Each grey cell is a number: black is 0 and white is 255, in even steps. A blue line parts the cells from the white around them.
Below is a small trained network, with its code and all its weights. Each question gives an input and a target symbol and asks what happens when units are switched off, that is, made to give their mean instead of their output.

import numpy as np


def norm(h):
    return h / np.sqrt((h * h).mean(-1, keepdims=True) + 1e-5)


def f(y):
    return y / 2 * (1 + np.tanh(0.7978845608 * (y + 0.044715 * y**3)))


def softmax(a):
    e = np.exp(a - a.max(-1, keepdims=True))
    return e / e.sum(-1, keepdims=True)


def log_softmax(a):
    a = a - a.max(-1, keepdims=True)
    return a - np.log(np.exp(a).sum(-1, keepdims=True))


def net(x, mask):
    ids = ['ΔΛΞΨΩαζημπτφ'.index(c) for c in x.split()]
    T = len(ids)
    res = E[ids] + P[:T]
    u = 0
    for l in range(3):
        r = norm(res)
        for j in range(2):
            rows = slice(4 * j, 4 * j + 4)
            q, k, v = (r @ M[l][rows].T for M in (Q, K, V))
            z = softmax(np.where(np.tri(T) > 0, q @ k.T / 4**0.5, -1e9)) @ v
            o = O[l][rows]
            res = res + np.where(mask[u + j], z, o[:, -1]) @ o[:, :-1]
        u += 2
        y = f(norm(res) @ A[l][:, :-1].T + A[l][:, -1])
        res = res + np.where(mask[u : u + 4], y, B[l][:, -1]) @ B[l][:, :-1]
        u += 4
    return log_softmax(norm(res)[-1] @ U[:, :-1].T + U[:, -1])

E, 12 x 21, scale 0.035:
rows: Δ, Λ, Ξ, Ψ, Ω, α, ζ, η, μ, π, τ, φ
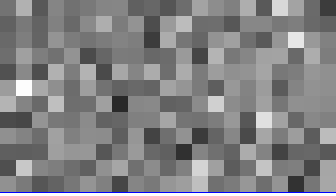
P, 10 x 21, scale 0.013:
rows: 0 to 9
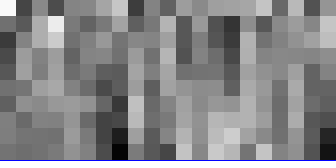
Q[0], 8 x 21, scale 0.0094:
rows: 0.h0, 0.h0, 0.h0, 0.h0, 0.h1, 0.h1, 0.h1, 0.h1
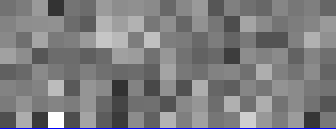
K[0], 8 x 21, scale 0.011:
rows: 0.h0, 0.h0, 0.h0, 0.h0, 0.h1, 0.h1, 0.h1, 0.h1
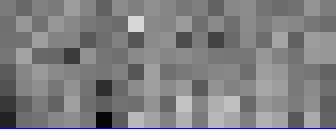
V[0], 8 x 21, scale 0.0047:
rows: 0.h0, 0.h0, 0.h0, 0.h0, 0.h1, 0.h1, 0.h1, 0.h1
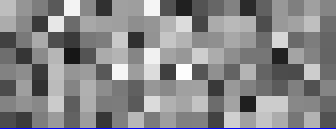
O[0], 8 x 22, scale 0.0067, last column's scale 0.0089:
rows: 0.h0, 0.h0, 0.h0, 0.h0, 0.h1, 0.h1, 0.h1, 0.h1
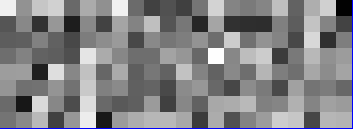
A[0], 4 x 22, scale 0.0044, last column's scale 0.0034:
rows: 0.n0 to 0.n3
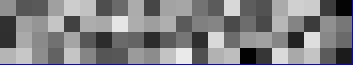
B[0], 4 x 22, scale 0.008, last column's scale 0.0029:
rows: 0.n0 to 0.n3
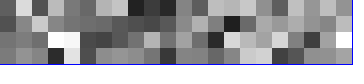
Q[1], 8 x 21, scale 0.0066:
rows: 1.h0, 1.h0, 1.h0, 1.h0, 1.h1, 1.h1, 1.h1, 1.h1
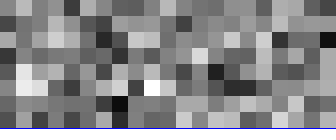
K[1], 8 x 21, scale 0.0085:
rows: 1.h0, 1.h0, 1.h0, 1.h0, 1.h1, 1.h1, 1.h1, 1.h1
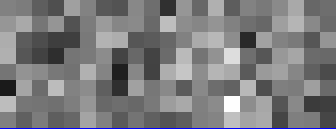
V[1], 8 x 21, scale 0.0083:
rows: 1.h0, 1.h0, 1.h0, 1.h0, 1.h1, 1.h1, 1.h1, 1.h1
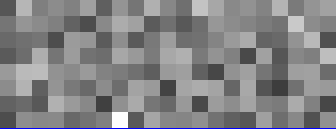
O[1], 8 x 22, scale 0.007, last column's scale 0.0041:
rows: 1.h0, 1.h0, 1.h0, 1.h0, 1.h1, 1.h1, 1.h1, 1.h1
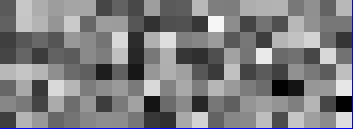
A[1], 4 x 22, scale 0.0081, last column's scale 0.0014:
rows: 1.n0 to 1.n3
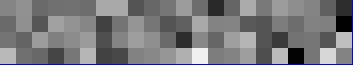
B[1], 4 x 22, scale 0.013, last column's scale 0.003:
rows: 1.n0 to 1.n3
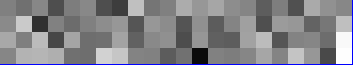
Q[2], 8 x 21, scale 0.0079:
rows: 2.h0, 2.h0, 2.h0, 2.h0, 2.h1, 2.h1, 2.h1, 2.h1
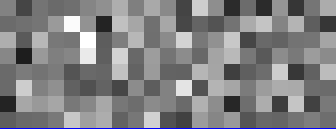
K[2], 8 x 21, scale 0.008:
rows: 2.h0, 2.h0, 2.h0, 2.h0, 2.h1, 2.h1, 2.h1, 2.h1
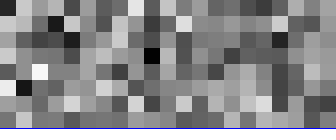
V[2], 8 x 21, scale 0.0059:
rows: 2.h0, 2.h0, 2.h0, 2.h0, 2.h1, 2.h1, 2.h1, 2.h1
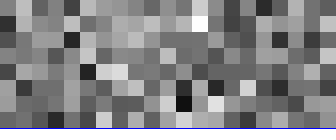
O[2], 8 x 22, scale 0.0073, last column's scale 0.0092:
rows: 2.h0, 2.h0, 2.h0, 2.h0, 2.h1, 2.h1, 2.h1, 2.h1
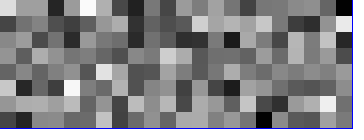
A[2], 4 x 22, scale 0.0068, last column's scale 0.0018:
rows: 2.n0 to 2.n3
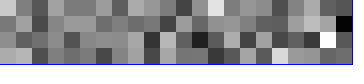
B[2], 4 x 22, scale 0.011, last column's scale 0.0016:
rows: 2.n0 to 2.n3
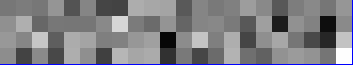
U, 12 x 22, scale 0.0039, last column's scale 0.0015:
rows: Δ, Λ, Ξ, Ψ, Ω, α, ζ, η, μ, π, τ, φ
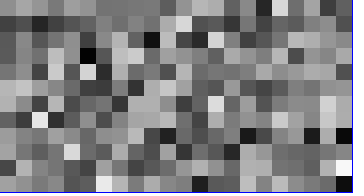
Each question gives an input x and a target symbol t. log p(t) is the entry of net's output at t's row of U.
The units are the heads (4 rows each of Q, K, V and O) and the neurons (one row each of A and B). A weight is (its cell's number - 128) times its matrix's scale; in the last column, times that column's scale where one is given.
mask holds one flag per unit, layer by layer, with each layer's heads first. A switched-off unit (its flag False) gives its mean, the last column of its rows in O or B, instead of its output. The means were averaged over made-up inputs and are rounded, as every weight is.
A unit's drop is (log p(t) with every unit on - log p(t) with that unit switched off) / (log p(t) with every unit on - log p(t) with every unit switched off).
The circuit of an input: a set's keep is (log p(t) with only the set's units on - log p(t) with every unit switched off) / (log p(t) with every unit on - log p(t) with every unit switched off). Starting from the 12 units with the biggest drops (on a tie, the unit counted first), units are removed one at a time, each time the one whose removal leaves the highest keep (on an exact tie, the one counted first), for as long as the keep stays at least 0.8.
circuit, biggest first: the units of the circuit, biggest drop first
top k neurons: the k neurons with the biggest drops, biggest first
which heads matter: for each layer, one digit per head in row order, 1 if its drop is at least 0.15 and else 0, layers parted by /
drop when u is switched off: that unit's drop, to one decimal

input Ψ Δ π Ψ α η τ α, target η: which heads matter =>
01 / 00 / 00
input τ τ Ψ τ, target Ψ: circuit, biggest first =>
[0.n2, 0.h1, 2.h0]
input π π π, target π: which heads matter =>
00 / 00 / 00
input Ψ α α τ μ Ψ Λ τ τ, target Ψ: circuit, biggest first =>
[2.h0, 1.h1]
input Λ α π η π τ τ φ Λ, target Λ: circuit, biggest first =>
[0.h0, 1.h0]
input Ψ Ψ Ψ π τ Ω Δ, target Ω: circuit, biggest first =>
[0.h1]
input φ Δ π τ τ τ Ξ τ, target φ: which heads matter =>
00 / 11 / 00
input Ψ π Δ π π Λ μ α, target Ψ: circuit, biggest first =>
[2.h0, 0.h1]
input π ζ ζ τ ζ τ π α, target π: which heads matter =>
00 / 00 / 01
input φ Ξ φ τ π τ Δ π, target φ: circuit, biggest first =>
[1.n3, 1.h0, 1.h1]
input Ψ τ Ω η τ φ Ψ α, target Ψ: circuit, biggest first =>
[2.h0, 0.h0]
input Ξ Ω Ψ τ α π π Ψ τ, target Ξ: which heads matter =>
00 / 10 / 00
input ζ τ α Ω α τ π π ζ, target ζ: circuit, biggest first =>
[1.h1, 2.h1]
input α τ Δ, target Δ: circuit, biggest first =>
[1.h0]
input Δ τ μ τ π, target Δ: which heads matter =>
00 / 10 / 10
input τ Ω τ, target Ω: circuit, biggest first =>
[0.h1, 2.h1]
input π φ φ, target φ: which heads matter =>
00 / 00 / 00
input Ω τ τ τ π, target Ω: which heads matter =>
01 / 00 / 00
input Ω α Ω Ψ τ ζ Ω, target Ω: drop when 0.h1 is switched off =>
0.4
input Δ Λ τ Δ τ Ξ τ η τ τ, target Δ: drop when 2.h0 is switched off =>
0.2
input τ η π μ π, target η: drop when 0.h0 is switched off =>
0.1
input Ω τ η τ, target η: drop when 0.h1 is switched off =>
0.3
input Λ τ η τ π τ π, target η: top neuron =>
[1.n2]
